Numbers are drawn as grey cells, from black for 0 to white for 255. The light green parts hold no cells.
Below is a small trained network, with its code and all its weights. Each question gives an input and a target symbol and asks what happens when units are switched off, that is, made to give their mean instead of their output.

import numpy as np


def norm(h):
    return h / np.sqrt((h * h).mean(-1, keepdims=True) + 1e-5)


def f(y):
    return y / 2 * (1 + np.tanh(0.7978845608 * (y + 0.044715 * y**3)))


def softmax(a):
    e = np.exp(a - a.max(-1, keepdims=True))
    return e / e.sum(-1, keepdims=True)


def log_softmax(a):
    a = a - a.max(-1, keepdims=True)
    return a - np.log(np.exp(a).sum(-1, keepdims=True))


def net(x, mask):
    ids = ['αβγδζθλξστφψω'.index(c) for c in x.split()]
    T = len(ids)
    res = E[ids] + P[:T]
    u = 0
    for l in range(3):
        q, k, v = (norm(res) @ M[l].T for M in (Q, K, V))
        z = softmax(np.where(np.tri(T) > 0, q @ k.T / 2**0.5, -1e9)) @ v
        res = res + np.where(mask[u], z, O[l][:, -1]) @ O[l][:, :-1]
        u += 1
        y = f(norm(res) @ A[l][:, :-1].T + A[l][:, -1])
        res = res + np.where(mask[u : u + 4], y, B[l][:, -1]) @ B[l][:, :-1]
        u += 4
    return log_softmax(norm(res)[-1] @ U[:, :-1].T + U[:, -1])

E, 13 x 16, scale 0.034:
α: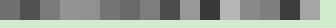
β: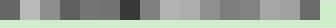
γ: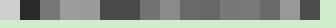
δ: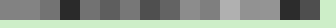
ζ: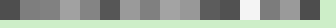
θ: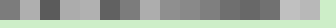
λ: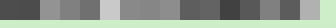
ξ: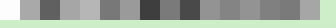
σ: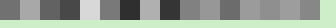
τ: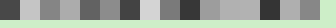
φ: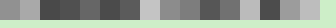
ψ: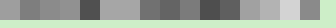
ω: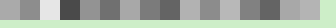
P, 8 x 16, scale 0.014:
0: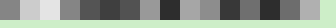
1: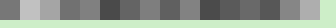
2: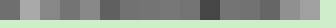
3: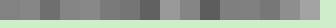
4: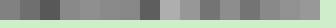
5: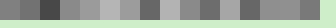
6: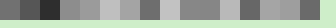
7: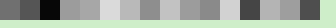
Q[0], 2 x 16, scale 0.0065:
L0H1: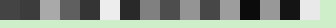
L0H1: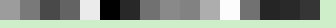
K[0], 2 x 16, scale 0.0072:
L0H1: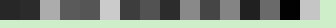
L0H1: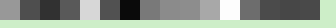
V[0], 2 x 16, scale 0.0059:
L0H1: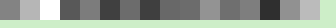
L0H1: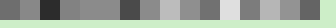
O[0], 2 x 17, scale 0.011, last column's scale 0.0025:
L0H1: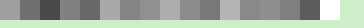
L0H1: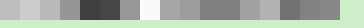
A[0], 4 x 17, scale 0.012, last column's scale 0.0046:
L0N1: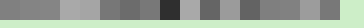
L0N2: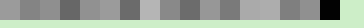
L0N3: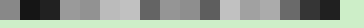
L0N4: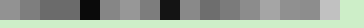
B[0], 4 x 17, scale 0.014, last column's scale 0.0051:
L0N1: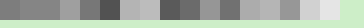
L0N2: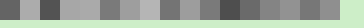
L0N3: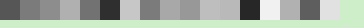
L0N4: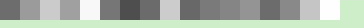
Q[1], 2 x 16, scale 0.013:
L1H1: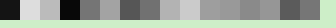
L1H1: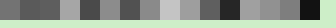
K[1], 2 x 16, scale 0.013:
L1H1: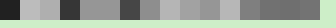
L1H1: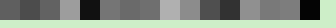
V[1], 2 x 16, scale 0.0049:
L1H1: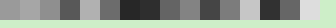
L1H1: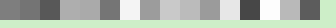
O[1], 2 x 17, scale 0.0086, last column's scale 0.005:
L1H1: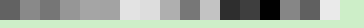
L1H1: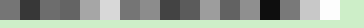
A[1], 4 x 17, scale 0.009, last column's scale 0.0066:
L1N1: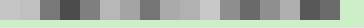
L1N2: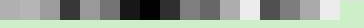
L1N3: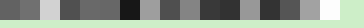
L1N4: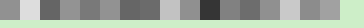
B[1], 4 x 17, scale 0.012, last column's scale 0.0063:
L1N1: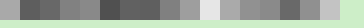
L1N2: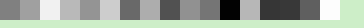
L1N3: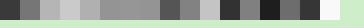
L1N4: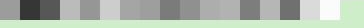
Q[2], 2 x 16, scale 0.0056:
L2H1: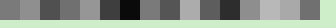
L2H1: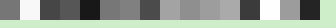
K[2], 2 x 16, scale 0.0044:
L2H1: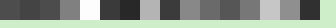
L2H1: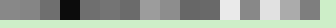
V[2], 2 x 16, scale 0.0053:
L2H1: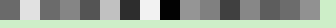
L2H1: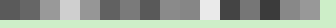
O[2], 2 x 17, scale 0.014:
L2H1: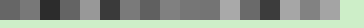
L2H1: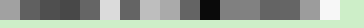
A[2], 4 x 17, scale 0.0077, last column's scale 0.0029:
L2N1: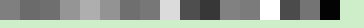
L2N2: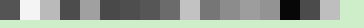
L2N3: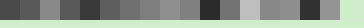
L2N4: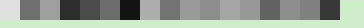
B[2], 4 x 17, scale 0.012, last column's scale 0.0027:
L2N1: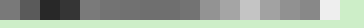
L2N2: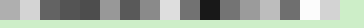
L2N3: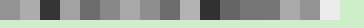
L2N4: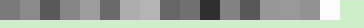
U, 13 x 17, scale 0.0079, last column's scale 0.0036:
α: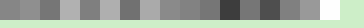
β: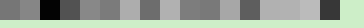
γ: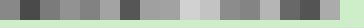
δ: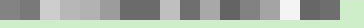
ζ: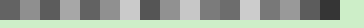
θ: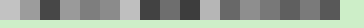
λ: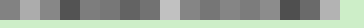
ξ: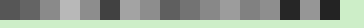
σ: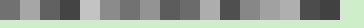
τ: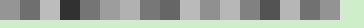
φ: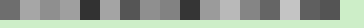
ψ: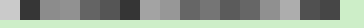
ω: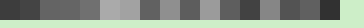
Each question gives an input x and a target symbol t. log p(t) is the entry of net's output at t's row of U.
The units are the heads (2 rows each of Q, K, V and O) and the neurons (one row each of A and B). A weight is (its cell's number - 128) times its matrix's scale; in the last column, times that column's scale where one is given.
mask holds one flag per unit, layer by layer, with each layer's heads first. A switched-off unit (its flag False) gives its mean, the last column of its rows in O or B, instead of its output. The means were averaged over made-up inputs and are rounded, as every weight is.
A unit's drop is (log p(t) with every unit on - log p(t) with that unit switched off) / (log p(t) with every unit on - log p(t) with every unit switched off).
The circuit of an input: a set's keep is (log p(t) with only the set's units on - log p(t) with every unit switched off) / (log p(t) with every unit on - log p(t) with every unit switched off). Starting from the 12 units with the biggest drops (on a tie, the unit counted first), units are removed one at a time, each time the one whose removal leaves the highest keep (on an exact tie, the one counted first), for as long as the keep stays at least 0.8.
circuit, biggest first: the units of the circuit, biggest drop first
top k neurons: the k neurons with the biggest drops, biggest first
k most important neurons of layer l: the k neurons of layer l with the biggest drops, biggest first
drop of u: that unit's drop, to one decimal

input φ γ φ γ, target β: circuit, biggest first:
[L0N3 L1N2]
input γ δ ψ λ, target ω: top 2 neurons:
[L1N2 L0N4]
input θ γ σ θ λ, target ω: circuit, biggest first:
[L0H1 L1N2 L0N4]
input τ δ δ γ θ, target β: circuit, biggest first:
[L1N2]
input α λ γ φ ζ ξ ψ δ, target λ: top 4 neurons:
[L2N2 L0N4 L1N4 L0N1]
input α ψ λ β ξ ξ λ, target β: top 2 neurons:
[L2N1 L1N2]
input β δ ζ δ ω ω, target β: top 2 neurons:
[L0N3 L1N2]
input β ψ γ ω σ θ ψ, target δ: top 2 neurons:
[L0N3 L0N4]
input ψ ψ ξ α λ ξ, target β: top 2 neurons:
[L0N3 L1N2]
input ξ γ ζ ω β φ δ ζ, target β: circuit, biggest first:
[L1N2 L1N3]
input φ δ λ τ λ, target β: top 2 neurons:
[L2N1 L1N3]
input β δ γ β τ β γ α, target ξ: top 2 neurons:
[L0N1 L1N2]
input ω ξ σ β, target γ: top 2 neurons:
[L1N4 L1N1]
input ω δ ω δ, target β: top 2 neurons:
[L0N3 L2N1]
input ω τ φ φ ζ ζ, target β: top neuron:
[L0N3]
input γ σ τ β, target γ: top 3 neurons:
[L1N4 L1N1 L0N1]
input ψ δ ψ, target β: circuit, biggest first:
[L0H1 L0N3]
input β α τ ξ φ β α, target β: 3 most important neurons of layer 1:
[L1N2 L1N3 L1N1]
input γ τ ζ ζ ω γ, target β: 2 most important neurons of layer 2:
[L2N1 L2N4]
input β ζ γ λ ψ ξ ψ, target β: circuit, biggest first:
[L1N2]
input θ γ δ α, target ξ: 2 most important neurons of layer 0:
[L0N1 L0N3]
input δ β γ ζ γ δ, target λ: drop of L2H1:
0.4
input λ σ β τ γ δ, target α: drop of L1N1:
0.0
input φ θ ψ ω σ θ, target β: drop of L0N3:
-0.1
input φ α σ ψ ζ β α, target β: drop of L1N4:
-0.1
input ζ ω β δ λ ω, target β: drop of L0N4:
0.1
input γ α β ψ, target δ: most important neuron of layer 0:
[L0N4]
